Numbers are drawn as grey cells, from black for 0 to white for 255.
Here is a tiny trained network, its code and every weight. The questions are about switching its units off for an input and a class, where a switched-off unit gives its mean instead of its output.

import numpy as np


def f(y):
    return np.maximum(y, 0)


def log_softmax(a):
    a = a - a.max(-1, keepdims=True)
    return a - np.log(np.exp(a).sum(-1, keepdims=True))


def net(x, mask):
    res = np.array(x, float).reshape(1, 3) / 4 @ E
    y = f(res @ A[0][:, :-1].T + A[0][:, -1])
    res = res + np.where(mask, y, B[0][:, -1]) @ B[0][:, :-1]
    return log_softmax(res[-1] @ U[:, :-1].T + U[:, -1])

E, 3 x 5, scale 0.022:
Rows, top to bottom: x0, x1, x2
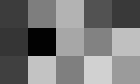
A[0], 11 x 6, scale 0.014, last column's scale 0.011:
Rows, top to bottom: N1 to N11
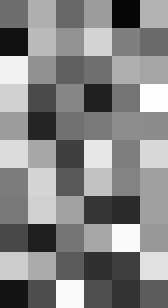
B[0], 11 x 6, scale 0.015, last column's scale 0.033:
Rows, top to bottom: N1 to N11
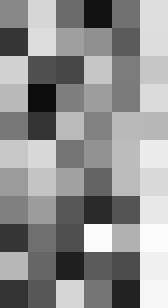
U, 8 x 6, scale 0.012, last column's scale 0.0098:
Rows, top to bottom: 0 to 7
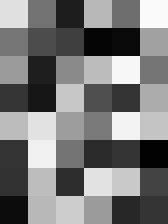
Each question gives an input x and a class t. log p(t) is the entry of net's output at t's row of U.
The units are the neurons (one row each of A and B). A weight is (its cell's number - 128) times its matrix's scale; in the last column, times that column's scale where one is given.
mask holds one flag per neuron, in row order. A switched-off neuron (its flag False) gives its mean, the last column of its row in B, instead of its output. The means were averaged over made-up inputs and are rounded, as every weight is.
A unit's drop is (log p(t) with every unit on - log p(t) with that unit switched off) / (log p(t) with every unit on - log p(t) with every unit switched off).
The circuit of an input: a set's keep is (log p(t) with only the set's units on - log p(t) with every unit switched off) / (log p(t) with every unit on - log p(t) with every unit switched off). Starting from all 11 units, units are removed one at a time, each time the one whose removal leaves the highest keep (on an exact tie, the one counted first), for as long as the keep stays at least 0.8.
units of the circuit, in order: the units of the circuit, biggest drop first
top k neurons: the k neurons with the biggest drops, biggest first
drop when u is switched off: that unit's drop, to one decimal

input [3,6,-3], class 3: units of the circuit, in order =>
[N11]
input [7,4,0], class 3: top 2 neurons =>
[N6, N11]
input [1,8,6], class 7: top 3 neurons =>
[N11, N2, N6]
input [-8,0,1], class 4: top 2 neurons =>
[N6, N10]
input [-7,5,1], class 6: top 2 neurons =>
[N9, N4]
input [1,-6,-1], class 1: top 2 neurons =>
[N9, N8]
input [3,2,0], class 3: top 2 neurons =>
[N6, N2]
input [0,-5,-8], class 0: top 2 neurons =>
[N3, N11]
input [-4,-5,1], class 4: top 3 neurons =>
[N6, N7, N4]
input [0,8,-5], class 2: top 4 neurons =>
[N9, N8, N5, N2]
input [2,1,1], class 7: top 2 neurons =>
[N4, N10]
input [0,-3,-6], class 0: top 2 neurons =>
[N11, N3]
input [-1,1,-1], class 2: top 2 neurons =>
[N11, N10]
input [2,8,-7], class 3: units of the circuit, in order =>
[N11]
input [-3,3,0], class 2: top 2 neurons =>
[N2, N1]
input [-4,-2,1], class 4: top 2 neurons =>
[N6, N4]
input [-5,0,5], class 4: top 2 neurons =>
[N6, N7]
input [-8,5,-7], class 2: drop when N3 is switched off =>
0.0
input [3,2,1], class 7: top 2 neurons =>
[N4, N10]
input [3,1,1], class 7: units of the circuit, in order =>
[N10]
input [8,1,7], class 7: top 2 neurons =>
[N11, N10]
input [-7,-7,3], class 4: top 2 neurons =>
[N7, N6]
